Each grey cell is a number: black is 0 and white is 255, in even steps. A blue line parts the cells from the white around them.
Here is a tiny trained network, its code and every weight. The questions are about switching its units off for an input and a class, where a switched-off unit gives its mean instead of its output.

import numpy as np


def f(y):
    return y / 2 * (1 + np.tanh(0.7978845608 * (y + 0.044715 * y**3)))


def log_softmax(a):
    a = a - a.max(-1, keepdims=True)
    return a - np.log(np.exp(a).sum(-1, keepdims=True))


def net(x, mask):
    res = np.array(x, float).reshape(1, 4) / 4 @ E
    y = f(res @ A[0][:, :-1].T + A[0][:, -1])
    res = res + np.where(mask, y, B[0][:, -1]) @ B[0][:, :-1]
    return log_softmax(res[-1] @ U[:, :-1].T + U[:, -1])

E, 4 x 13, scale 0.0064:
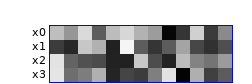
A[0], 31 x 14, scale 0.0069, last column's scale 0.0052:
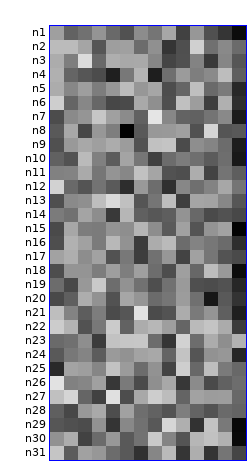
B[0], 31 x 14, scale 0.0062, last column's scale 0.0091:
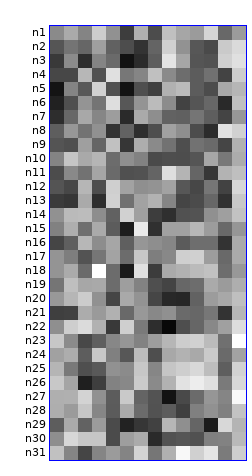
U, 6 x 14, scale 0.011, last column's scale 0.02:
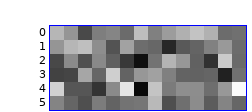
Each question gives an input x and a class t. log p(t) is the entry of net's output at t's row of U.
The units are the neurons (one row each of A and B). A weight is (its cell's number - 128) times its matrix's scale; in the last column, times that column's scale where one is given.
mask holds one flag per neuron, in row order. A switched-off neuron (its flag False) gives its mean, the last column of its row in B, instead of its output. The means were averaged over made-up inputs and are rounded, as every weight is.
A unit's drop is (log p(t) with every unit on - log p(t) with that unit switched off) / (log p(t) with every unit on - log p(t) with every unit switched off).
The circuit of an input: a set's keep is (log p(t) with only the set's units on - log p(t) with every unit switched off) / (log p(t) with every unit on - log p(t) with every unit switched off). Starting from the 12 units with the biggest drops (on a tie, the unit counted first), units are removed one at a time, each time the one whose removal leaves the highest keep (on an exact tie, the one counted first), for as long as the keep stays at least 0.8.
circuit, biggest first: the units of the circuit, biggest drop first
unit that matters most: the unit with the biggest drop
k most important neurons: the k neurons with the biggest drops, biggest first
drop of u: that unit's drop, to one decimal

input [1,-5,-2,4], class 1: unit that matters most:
n27
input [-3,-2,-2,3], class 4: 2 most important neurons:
(n3 n5)
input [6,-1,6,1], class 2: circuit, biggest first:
(n2 n3)
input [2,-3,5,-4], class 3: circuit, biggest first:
(n12 n6)
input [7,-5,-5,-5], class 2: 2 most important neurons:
(n2 n3)
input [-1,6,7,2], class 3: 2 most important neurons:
(n4 n6)
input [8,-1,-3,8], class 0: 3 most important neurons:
(n31 n26 n17)
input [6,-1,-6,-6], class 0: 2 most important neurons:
(n25 n23)
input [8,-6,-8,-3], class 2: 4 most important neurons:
(n2 n3 n5 n11)
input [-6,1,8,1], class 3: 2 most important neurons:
(n4 n12)
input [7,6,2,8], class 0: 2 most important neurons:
(n26 n31)
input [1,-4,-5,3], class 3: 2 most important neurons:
(n13 n9)
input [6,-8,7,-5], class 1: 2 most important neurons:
(n22 n27)
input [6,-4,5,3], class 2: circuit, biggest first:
(n2)
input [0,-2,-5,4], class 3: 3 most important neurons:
(n13 n23 n9)
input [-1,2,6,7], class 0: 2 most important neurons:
(n26 n31)
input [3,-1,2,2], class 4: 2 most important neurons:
(n8 n29)
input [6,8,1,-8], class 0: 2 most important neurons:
(n23 n25)
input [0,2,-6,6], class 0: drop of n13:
-0.1
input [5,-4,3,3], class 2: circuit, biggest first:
(n2)
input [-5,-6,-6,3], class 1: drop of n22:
0.2
